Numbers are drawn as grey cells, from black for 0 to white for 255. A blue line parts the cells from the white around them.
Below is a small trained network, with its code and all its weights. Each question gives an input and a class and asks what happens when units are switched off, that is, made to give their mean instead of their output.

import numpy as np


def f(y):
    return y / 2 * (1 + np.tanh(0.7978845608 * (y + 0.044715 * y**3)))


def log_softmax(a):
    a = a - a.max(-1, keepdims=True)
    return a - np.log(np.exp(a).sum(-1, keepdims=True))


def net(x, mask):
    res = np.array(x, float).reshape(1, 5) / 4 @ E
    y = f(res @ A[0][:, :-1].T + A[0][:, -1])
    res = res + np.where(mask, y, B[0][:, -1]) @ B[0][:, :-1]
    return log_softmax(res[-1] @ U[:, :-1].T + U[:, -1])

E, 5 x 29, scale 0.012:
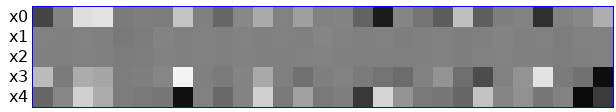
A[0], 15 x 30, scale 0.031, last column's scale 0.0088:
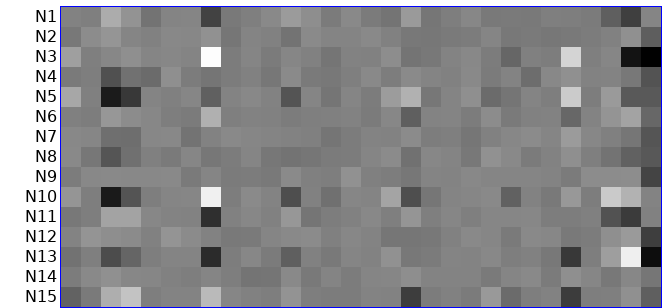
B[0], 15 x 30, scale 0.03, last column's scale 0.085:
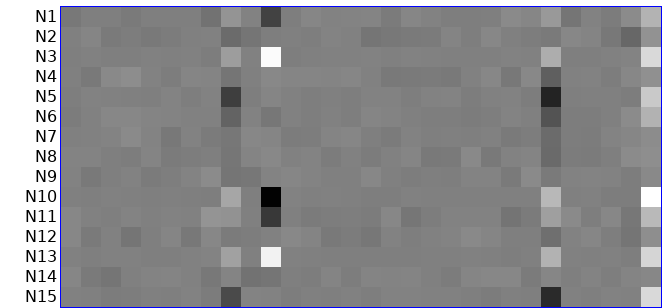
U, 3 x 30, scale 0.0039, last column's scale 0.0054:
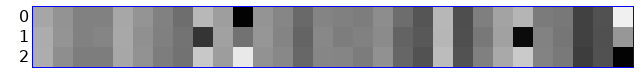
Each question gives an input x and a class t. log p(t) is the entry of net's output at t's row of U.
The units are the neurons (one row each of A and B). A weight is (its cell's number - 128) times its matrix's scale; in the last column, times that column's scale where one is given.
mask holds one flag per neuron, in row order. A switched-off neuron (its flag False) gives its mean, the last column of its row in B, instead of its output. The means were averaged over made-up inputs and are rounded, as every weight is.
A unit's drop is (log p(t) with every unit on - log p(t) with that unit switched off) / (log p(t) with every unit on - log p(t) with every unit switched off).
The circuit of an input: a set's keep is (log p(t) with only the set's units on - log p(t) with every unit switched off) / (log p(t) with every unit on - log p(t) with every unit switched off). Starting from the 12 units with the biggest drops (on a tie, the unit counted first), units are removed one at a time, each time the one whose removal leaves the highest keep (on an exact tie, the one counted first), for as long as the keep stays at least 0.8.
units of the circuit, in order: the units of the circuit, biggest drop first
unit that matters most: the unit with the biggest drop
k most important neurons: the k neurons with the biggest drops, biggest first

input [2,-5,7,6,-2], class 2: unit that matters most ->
N3
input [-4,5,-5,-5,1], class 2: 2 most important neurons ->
(N13 N15)
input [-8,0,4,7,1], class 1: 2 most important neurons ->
(N5 N13)
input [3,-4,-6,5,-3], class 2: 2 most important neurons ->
(N3 N5)
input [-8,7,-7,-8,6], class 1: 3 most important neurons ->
(N5 N3 N10)
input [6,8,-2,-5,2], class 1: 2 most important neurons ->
(N3 N15)
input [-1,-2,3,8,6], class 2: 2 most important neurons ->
(N3 N10)
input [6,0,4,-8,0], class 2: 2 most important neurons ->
(N13 N5)
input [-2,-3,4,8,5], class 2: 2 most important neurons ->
(N3 N10)
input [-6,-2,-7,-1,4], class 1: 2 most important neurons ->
(N10 N5)
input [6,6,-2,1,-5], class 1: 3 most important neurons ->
(N15 N6 N11)
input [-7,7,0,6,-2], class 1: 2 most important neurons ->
(N5 N13)
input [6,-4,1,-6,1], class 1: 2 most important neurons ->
(N3 N15)
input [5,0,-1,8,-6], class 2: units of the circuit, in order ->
(N3)
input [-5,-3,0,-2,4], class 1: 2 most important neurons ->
(N10 N5)
